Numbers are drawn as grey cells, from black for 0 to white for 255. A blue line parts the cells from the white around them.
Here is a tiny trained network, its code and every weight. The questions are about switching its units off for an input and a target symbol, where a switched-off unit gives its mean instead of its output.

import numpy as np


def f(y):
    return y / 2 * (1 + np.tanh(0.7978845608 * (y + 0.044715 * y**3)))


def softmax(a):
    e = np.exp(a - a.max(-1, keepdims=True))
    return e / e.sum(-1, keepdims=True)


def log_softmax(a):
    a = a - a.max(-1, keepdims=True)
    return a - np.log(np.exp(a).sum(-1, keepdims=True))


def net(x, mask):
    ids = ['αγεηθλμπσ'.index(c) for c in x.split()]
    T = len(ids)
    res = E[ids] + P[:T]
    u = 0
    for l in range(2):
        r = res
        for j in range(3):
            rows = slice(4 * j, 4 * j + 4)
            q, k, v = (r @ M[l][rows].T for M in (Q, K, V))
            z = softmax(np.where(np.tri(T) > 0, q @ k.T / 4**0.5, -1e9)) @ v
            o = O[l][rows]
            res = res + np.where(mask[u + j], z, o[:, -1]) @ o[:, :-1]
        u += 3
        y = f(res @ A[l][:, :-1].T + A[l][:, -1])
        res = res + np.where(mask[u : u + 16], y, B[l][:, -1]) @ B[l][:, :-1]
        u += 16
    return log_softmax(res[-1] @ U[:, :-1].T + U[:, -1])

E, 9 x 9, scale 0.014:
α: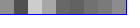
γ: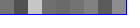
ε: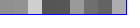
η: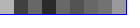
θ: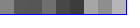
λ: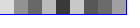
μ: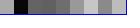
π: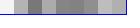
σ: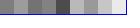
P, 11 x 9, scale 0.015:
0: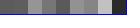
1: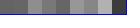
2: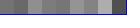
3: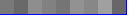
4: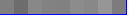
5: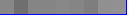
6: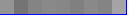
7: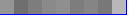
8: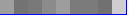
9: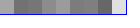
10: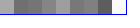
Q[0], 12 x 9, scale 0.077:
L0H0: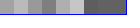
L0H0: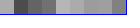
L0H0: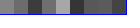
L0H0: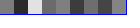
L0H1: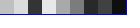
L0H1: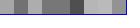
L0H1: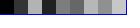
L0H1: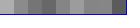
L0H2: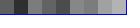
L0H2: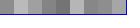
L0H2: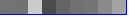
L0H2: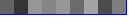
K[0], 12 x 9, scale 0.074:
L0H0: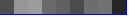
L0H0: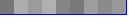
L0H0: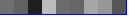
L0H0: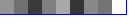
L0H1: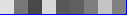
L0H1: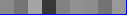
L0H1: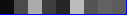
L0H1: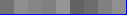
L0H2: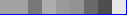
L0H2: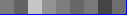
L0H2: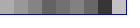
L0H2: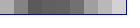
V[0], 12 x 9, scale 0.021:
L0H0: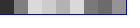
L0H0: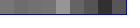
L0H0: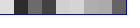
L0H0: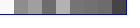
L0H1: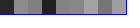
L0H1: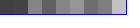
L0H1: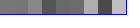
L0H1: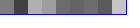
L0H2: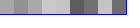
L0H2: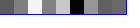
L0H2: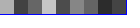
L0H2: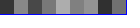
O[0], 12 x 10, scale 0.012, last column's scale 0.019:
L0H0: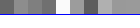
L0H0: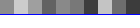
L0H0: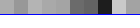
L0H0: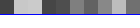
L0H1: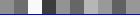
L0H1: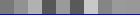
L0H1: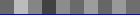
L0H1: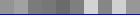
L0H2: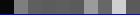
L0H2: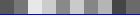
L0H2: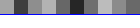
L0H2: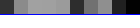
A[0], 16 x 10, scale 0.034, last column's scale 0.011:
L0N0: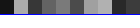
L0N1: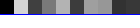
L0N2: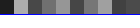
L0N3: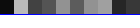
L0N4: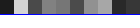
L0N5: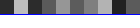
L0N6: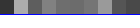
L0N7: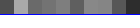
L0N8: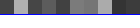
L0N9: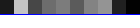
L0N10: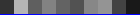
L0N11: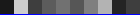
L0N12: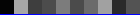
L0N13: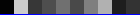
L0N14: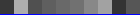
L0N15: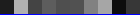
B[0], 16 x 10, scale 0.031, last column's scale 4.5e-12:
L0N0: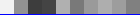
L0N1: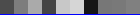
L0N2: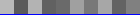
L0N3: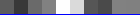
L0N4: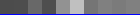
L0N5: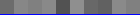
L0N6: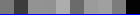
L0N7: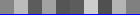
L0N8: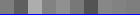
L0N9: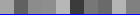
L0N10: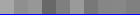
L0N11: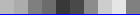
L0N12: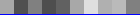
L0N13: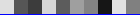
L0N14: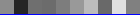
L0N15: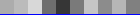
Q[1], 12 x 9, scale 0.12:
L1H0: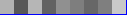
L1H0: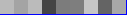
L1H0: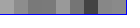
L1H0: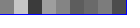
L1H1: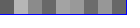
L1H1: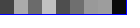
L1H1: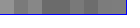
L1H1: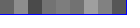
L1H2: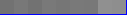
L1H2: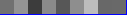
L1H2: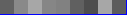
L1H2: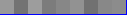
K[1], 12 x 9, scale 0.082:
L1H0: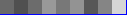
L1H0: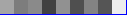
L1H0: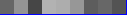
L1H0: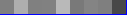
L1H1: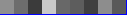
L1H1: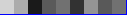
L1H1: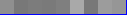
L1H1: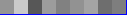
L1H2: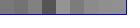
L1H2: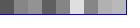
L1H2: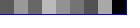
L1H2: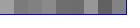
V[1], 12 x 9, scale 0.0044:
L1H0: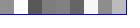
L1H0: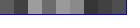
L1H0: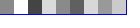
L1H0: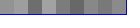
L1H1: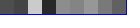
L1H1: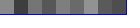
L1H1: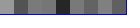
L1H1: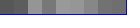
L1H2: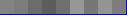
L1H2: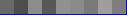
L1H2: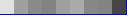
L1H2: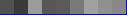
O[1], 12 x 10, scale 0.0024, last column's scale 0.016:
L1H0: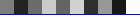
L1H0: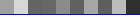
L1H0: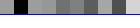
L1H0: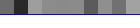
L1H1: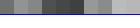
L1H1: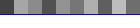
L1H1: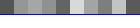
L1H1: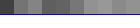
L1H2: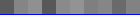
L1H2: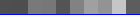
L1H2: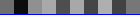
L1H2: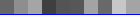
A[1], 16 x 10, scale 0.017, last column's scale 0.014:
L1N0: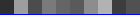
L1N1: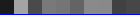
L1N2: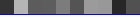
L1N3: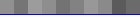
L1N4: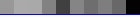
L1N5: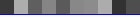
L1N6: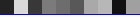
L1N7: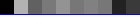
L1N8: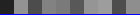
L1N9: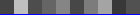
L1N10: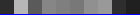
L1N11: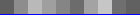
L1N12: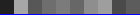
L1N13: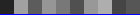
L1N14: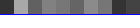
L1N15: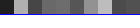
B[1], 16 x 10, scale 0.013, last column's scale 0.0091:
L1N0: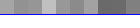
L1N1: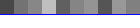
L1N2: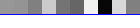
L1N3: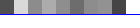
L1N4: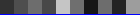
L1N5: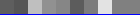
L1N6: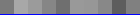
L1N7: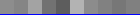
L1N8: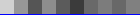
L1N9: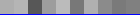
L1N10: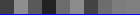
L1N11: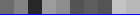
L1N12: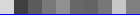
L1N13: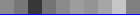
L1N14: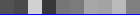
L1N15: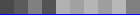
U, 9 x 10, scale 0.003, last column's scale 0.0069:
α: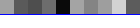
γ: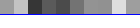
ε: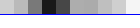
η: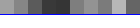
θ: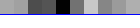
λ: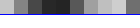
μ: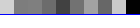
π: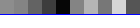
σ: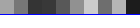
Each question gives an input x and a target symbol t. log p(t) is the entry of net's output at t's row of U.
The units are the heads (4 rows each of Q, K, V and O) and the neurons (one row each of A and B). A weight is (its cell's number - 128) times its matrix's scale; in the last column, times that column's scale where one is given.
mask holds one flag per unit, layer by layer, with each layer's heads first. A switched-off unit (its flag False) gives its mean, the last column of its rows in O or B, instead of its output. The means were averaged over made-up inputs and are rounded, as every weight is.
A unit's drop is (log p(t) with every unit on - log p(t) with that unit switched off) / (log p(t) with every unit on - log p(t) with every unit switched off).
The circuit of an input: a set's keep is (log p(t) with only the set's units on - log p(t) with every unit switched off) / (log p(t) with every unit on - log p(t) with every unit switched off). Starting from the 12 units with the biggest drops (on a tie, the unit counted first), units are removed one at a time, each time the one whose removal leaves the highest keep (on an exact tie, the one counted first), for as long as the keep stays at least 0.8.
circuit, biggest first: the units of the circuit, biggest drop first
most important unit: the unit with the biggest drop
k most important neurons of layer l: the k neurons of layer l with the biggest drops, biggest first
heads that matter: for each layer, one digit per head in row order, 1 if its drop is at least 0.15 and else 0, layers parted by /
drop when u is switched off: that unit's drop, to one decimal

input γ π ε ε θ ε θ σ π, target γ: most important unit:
L1H0
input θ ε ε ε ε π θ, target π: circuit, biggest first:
L0H2, L0H0
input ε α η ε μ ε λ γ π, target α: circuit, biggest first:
L0H1, L0H2
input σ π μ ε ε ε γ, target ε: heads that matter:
110 / 000
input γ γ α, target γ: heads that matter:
111 / 000
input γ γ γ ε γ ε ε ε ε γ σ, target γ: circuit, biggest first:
L0H2, L1N11, L0H1, L0H0
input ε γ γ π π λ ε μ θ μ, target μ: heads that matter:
100 / 000
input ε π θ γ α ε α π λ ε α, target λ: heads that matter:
001 / 000
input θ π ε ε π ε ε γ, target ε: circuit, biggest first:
L0H0, L0H1, L0H2
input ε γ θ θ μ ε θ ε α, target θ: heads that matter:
100 / 000
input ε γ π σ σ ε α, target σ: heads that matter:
101 / 000
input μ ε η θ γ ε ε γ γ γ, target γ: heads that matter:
101 / 000
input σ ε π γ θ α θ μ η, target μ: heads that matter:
100 / 000
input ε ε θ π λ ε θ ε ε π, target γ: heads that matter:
010 / 100
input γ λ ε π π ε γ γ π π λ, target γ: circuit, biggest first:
L0H1
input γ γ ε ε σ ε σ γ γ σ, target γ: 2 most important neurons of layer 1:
L1N11, L1N3
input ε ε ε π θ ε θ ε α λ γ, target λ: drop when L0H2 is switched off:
0.9
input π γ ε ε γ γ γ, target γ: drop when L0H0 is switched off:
0.2
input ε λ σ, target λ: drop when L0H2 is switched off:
1.0
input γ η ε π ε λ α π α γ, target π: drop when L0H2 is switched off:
0.4
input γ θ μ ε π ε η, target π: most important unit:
L0H2
